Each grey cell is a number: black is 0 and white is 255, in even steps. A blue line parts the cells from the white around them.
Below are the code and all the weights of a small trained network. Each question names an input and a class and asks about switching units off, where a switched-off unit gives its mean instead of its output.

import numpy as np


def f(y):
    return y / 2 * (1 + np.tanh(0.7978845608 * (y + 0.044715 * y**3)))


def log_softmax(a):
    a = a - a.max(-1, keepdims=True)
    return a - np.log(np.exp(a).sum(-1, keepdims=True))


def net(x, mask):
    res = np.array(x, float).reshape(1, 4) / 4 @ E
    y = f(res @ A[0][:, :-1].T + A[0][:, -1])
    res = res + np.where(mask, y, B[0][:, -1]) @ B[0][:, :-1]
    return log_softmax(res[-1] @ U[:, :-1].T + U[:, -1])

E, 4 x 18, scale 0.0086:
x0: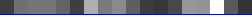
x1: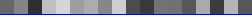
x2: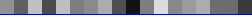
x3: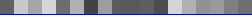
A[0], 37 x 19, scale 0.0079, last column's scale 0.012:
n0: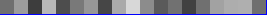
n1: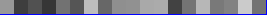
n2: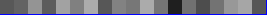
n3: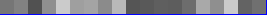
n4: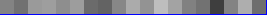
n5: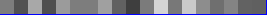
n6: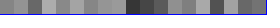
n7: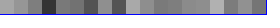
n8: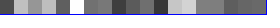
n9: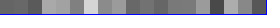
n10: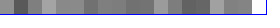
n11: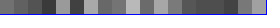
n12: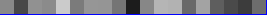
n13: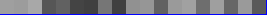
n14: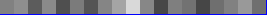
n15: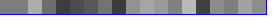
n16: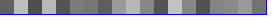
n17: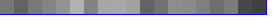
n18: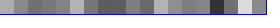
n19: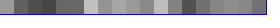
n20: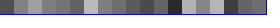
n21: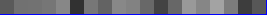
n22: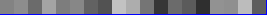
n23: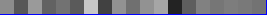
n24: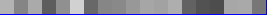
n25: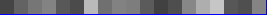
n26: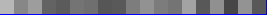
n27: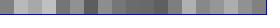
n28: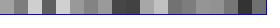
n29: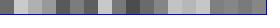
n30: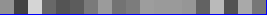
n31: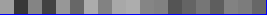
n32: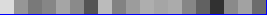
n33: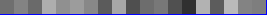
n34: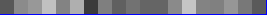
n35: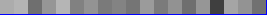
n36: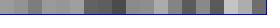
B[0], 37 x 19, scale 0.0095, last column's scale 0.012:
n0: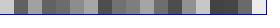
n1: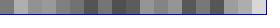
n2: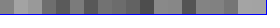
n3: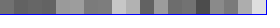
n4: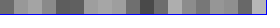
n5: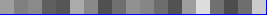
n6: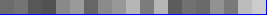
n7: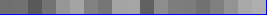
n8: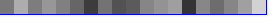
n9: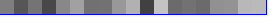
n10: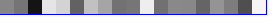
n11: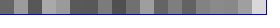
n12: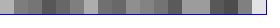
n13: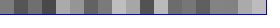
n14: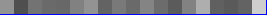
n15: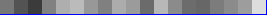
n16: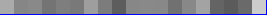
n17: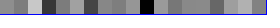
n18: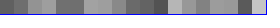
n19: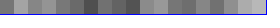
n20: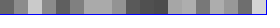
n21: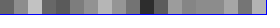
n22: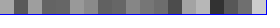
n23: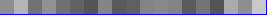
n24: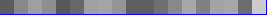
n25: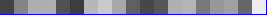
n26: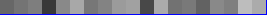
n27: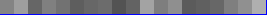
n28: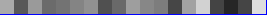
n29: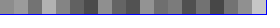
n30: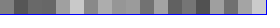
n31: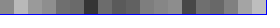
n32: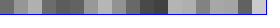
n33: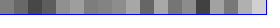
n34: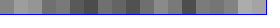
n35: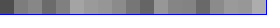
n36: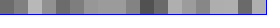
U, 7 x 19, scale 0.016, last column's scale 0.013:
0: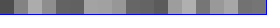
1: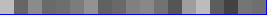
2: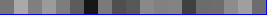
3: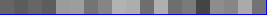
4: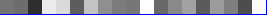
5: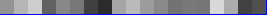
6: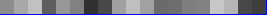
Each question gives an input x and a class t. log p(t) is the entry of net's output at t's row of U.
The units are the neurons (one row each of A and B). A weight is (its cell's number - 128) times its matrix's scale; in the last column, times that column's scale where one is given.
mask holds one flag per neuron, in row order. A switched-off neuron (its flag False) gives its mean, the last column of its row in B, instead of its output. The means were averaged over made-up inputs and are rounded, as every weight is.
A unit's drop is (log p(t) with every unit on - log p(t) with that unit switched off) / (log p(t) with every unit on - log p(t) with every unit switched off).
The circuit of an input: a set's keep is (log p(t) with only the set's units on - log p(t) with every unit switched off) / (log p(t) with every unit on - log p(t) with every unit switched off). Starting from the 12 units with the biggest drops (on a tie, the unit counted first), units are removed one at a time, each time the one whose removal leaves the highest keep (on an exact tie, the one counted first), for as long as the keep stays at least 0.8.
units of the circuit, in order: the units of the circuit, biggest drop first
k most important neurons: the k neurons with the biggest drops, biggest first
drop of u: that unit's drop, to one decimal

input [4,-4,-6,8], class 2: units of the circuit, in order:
n8
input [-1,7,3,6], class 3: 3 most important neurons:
n6; n3; n33
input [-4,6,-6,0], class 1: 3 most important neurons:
n0; n22; n16
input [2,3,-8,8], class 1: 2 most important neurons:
n0; n22
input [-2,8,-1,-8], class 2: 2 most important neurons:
n31; n1
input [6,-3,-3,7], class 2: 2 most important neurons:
n8; n29
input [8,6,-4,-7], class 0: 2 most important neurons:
n25; n20
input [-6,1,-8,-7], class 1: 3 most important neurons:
n0; n22; n14
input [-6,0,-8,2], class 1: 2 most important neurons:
n0; n22
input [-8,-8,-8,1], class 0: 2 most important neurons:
n32; n24
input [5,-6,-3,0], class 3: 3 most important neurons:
n13; n15; n30
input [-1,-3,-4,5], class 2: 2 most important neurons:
n8; n28
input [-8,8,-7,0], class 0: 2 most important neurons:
n32; n18
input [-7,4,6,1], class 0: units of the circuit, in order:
n32
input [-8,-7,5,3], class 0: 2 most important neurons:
n32; n24
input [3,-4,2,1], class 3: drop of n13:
0.2
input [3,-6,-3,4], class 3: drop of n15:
0.0
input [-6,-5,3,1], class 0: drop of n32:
0.1
